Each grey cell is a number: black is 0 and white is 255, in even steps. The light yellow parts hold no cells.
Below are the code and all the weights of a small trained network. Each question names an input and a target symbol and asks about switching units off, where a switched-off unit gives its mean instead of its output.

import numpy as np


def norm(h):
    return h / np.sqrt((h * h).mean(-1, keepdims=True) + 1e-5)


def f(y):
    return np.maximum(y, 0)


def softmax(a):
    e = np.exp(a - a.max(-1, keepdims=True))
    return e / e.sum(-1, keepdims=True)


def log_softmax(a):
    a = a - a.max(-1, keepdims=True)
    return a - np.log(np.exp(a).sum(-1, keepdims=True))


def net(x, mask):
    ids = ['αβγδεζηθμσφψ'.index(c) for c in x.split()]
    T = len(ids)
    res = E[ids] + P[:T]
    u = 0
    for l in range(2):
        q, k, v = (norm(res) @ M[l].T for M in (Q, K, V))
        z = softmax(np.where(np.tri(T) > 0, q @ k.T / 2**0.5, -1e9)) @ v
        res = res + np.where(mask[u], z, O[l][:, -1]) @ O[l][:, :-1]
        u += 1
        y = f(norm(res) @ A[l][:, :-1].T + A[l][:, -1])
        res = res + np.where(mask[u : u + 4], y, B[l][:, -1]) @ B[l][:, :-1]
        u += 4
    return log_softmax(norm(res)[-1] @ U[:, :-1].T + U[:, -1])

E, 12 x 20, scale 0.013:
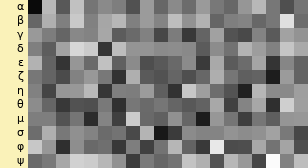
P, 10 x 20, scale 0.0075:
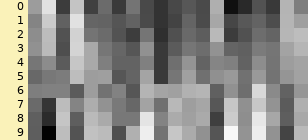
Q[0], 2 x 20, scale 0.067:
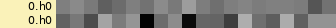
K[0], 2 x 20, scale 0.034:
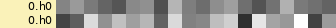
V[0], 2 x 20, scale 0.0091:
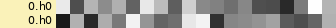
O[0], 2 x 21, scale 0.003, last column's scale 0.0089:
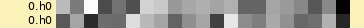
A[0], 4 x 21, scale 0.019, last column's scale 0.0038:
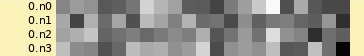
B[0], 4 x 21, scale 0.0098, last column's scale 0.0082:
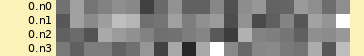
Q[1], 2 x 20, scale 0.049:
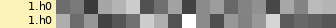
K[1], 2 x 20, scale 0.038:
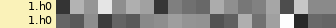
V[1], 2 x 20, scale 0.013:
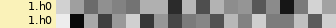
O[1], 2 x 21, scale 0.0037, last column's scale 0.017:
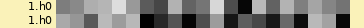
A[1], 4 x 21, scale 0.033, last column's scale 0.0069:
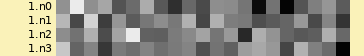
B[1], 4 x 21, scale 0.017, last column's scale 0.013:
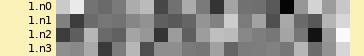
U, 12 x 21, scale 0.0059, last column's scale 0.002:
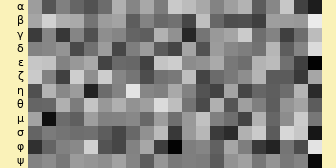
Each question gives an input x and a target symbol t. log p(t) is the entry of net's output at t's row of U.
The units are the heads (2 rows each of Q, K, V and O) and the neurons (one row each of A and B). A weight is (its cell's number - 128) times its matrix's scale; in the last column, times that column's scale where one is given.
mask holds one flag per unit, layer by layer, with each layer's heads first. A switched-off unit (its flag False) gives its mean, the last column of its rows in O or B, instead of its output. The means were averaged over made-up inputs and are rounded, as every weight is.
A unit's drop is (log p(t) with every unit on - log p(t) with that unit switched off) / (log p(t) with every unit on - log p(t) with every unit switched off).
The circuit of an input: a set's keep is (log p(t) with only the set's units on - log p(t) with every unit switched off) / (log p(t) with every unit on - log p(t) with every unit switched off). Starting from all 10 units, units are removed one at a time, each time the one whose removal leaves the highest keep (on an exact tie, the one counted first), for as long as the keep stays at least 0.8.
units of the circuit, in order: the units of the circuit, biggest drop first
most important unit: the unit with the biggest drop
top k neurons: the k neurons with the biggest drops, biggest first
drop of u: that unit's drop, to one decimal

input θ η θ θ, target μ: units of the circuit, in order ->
[0.h0 1.n1]
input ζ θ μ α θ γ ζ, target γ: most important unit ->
0.h0
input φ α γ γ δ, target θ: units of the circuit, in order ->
[0.n1 0.h0 1.h0]
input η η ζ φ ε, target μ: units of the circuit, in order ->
[0.h0 1.n1]
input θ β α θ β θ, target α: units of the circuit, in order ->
[0.h0 0.n3 1.n2]
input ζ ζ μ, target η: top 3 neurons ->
[1.n0 1.n2 1.n3]
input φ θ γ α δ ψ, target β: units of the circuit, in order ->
[1.h0 1.n0 0.n1]
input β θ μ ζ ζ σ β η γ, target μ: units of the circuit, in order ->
[1.n1 0.h0]
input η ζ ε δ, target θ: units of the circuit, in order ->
[0.n1 1.h0 0.h0]
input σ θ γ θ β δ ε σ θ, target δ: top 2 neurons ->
[1.n3 0.n3]
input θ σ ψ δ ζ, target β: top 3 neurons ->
[0.n3 0.n1 1.n0]
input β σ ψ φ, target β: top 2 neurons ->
[0.n1 1.n0]
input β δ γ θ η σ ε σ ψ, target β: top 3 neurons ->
[1.n0 0.n1 0.n3]
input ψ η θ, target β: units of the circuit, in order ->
[1.n0]
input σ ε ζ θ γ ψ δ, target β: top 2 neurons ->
[0.n1 1.n0]
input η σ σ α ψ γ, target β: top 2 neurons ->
[1.n0 0.n1]
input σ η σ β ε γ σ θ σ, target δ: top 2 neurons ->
[1.n3 0.n3]
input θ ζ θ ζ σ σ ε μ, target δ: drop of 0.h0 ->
0.3
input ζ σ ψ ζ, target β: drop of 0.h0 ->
0.0
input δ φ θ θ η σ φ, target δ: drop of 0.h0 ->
0.2
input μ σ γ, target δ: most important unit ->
1.h0
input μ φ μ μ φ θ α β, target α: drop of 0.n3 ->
0.2
